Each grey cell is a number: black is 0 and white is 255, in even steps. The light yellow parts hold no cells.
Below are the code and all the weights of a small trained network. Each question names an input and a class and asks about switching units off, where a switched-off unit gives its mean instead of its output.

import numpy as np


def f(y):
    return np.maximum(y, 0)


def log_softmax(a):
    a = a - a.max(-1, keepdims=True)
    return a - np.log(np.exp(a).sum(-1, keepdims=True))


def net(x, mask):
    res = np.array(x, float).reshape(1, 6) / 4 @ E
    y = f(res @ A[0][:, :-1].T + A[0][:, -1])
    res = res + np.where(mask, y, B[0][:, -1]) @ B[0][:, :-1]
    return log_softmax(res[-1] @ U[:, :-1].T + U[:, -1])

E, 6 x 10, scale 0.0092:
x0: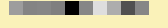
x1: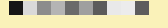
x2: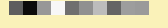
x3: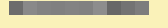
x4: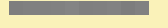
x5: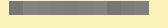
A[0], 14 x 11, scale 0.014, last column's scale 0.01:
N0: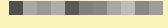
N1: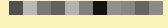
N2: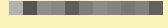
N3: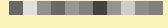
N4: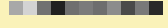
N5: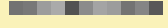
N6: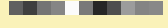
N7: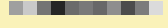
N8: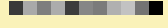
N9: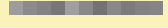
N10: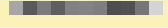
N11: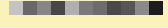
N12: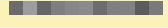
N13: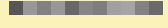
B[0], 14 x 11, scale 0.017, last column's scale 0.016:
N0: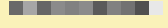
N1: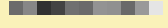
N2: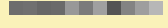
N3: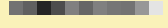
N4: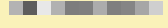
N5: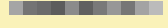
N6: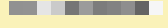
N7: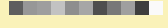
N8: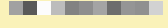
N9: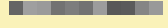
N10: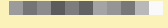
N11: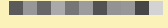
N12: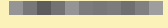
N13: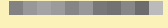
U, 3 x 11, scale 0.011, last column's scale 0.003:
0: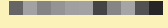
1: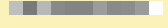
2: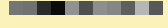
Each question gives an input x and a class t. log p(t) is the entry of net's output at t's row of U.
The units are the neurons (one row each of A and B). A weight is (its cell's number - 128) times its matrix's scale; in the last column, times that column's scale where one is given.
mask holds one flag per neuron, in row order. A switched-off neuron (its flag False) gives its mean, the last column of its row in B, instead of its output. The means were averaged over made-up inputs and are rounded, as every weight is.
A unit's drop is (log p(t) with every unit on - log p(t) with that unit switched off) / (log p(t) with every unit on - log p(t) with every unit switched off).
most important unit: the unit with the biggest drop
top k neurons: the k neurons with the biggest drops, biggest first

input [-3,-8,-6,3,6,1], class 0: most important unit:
N11
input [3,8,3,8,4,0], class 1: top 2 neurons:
[N8, N7]
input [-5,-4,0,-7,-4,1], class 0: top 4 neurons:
[N11, N4, N8, N5]
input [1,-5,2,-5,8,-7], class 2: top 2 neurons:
[N6, N8]
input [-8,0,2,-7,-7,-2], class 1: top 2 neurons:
[N6, N7]
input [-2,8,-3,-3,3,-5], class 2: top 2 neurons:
[N3, N1]
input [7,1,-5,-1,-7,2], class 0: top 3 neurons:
[N7, N10, N8]
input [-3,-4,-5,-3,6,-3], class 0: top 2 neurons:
[N7, N11]
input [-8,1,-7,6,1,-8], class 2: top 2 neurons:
[N1, N3]
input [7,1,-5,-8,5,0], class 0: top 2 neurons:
[N7, N10]
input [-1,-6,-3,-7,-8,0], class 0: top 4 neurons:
[N11, N7, N8, N5]
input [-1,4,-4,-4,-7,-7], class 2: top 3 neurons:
[N3, N1, N6]
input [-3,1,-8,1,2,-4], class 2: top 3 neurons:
[N1, N3, N8]
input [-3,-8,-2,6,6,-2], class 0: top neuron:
[N11]
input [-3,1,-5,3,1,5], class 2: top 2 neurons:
[N1, N3]
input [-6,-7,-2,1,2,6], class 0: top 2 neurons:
[N11, N8]
